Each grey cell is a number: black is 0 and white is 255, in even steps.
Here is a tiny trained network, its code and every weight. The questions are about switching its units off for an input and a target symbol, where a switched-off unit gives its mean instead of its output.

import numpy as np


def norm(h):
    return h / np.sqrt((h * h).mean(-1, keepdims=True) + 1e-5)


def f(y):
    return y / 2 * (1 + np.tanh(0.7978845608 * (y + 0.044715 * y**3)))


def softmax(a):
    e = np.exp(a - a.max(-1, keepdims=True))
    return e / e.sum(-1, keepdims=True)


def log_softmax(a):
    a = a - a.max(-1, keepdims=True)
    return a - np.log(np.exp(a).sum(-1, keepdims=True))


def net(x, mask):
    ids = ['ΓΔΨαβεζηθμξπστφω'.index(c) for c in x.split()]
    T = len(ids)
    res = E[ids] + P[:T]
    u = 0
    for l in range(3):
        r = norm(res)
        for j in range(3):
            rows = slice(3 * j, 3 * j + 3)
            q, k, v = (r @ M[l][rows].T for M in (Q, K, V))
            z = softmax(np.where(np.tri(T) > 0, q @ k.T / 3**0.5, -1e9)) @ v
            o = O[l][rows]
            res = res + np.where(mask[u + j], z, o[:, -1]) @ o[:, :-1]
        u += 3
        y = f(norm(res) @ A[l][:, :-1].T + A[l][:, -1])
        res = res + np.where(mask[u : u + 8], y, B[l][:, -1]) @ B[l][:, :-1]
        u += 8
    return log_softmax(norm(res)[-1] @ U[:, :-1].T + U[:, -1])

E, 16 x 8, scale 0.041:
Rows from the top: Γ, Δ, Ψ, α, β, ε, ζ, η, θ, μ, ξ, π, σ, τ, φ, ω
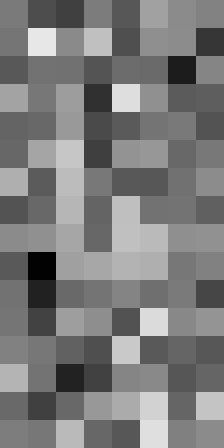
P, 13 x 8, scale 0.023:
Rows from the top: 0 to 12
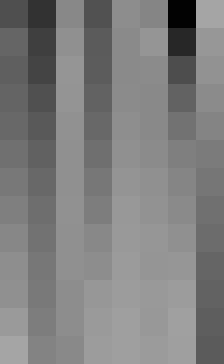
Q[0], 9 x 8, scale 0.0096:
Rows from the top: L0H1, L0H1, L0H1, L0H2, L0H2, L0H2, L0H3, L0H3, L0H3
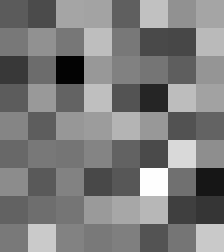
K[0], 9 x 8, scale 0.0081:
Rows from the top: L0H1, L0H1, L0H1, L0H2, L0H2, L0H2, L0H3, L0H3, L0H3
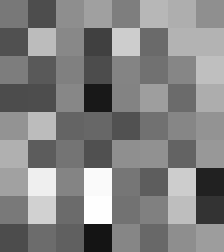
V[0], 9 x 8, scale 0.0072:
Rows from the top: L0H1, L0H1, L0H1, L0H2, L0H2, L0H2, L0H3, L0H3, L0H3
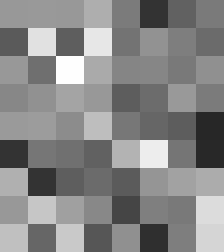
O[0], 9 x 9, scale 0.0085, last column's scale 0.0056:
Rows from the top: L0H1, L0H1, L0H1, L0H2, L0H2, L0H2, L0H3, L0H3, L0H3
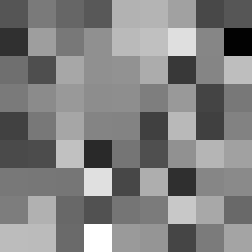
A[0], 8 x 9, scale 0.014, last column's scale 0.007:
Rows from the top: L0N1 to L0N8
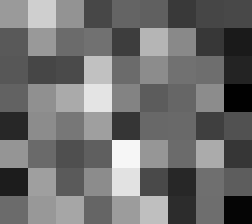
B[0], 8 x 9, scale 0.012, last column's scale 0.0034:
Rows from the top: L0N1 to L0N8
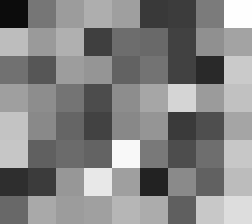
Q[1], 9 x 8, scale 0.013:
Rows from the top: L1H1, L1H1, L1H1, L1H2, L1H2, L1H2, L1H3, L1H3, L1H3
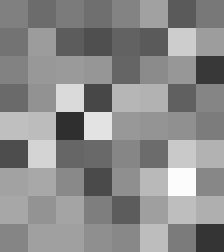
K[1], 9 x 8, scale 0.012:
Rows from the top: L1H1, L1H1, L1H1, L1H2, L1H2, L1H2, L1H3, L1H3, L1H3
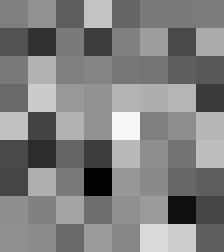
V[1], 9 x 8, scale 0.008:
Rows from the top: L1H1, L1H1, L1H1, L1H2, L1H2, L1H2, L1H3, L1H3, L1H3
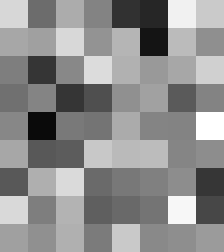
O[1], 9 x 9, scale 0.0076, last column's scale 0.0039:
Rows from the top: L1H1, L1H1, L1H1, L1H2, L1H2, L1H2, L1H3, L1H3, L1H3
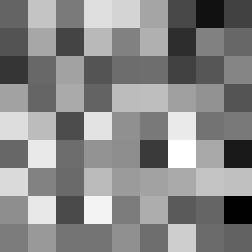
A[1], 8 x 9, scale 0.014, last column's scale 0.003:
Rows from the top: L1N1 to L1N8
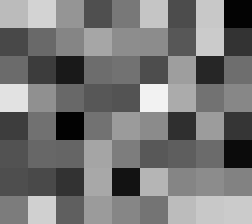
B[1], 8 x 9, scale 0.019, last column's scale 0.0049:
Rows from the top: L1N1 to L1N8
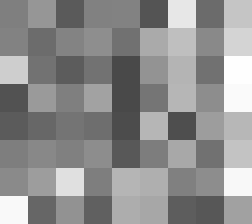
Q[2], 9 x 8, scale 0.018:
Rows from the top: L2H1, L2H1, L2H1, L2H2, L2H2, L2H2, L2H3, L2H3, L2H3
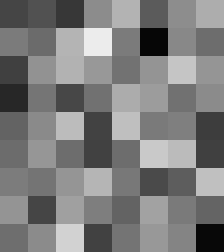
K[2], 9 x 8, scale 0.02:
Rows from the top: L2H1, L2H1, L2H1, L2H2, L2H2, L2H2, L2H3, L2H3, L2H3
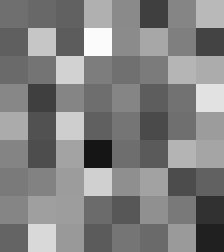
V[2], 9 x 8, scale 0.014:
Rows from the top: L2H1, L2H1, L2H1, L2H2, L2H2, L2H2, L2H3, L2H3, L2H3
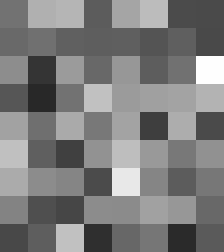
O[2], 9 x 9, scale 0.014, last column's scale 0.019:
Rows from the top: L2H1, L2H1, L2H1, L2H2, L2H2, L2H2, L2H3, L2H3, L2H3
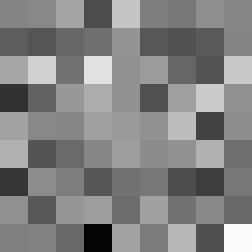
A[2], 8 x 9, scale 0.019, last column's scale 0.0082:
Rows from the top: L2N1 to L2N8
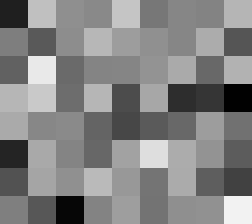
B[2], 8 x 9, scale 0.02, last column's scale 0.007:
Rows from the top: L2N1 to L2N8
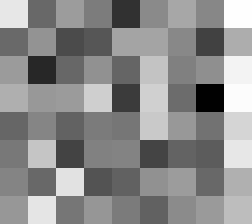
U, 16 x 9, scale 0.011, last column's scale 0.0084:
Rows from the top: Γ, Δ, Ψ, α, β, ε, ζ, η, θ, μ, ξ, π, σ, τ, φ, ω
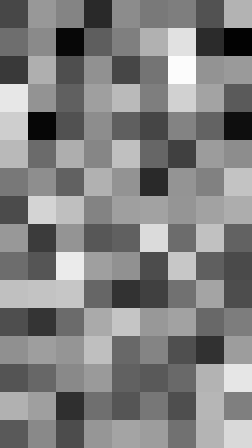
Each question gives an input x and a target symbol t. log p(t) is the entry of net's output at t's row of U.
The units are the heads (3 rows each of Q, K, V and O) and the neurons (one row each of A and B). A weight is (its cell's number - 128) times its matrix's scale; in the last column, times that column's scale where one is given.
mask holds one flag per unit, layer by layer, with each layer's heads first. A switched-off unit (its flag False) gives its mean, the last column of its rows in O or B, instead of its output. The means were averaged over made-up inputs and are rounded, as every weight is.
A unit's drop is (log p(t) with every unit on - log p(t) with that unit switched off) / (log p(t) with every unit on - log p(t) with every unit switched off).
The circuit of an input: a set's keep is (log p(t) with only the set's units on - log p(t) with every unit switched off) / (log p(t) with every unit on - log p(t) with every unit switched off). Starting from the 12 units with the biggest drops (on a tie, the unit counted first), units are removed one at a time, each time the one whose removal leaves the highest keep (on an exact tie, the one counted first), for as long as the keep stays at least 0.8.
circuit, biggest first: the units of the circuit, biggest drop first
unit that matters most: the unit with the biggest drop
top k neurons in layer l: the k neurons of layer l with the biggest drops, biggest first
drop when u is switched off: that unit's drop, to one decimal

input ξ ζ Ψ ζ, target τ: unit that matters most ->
L2H2
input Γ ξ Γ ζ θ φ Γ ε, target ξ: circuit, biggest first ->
[L2N1 L0N1 L2N4]
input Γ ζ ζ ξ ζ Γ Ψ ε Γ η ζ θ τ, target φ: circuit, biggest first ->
[L2N8 L1N5 L2H2]
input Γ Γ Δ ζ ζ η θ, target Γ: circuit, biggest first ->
[L1H2 L2N6]
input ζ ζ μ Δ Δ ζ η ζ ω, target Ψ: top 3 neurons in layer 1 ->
[L1N4 L1N1 L1N7]
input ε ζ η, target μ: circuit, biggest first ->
[L0N7 L2N7]
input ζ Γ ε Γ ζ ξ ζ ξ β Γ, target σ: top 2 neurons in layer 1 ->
[L1N3 L1N7]
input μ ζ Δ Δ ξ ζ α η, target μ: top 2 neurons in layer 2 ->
[L2N7 L2N4]
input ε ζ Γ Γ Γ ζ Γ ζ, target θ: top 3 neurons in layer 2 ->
[L2N5 L2N4 L2N6]
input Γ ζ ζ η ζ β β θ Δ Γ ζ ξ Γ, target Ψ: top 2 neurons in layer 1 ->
[L1N4 L1N8]
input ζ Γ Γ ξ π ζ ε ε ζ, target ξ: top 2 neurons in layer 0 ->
[L0N1 L0N8]
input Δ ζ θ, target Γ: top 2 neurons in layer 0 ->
[L0N7 L0N5]
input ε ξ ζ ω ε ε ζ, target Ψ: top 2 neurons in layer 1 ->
[L1N7 L1N1]
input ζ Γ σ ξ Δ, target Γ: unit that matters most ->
L0N1
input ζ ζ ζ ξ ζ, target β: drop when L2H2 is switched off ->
0.2
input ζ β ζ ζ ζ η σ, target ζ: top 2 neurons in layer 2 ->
[L2N8 L2N4]
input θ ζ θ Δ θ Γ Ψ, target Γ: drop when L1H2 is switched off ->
0.2
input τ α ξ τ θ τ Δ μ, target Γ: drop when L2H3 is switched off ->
0.4
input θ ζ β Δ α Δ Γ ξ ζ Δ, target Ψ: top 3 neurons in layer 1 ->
[L1N4 L1N1 L1N3]
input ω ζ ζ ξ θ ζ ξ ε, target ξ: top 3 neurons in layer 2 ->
[L2N1 L2N6 L2N4]
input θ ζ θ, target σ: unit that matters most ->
L2H3
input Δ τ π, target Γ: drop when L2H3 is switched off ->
0.1
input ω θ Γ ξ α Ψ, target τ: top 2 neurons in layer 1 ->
[L1N5 L1N2]
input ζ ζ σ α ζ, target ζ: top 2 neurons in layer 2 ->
[L2N4 L2N1]
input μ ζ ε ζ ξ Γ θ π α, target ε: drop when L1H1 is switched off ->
0.0
